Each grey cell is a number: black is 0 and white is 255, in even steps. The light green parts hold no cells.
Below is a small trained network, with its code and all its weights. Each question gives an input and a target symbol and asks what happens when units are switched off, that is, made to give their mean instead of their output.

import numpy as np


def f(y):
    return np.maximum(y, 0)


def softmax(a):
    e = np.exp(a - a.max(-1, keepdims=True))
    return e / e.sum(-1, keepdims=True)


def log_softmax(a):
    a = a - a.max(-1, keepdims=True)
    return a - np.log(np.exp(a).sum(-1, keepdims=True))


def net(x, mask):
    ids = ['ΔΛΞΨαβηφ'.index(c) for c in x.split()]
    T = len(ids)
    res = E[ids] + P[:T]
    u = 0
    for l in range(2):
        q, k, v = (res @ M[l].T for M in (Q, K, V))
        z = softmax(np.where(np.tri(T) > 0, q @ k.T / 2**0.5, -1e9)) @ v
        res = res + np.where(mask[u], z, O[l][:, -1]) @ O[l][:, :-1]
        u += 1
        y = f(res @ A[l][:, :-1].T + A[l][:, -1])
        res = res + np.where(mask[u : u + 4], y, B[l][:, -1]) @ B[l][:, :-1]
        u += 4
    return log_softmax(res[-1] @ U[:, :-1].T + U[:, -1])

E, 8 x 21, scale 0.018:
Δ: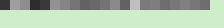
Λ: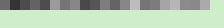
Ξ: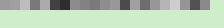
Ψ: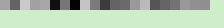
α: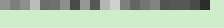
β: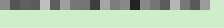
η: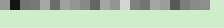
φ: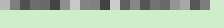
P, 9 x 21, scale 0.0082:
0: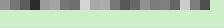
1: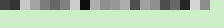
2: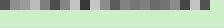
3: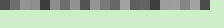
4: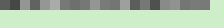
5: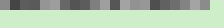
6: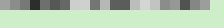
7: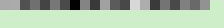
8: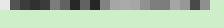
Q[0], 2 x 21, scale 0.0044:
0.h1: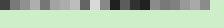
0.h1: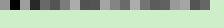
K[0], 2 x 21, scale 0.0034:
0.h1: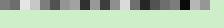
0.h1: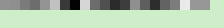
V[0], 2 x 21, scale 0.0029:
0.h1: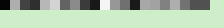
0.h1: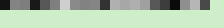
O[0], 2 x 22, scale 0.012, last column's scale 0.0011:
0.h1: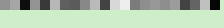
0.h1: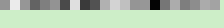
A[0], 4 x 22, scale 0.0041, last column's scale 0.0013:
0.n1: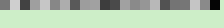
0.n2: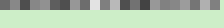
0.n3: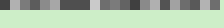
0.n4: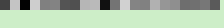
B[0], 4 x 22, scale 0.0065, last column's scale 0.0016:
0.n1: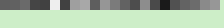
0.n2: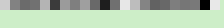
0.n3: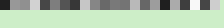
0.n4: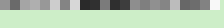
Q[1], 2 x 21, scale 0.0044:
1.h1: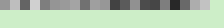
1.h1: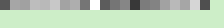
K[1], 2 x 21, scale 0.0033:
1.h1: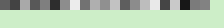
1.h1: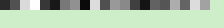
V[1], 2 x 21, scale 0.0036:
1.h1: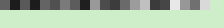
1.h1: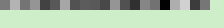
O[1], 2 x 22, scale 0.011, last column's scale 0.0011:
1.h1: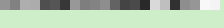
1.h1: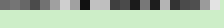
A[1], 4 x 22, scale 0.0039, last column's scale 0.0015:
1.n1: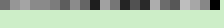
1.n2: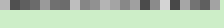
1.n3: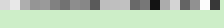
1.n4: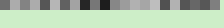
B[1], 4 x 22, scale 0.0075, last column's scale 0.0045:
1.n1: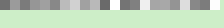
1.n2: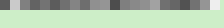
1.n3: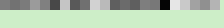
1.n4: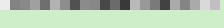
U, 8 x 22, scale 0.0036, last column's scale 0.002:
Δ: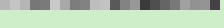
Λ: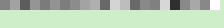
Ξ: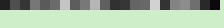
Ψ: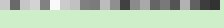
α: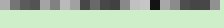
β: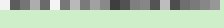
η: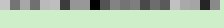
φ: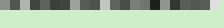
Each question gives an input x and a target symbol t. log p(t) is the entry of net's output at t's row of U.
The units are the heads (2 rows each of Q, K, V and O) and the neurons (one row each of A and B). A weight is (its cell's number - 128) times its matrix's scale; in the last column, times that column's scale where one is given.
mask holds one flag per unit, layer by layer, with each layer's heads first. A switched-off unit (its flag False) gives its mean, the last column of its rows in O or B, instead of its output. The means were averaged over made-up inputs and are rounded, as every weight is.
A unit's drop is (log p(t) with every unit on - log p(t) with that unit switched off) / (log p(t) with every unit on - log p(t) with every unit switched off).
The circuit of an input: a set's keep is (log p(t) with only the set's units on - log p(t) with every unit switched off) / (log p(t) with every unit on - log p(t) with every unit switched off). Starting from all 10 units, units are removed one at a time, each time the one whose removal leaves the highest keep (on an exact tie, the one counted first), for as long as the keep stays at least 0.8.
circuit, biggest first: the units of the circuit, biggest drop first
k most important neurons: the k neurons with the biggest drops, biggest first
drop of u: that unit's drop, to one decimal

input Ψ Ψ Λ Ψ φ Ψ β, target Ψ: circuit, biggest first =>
[1.n1 0.h1]
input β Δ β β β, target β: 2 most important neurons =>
[0.n4 1.n4]
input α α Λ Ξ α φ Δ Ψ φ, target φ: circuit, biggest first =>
[0.h1]
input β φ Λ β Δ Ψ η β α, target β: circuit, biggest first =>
[0.h1 0.n4 1.h1]
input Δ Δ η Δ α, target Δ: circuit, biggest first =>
[0.h1 1.n3]
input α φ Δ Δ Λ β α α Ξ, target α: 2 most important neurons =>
[0.n2 0.n3]
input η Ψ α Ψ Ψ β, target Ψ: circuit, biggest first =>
[0.h1 1.n1]
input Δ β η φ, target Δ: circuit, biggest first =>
[0.h1 1.n3]
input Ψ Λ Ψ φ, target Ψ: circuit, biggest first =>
[0.h1 1.n1]
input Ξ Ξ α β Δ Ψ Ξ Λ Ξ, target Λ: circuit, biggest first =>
[1.h1 1.n1]
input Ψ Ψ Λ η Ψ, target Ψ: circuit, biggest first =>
[0.h1 1.n1 1.h1]
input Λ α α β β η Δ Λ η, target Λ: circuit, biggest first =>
[1.h1 0.h1]
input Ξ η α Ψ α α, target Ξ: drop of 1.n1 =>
0.1
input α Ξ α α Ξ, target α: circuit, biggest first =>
[1.h1]
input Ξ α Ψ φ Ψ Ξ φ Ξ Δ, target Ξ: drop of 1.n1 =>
0.0
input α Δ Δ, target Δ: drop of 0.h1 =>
0.9
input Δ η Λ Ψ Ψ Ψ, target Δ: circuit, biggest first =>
[0.h1 1.n3]
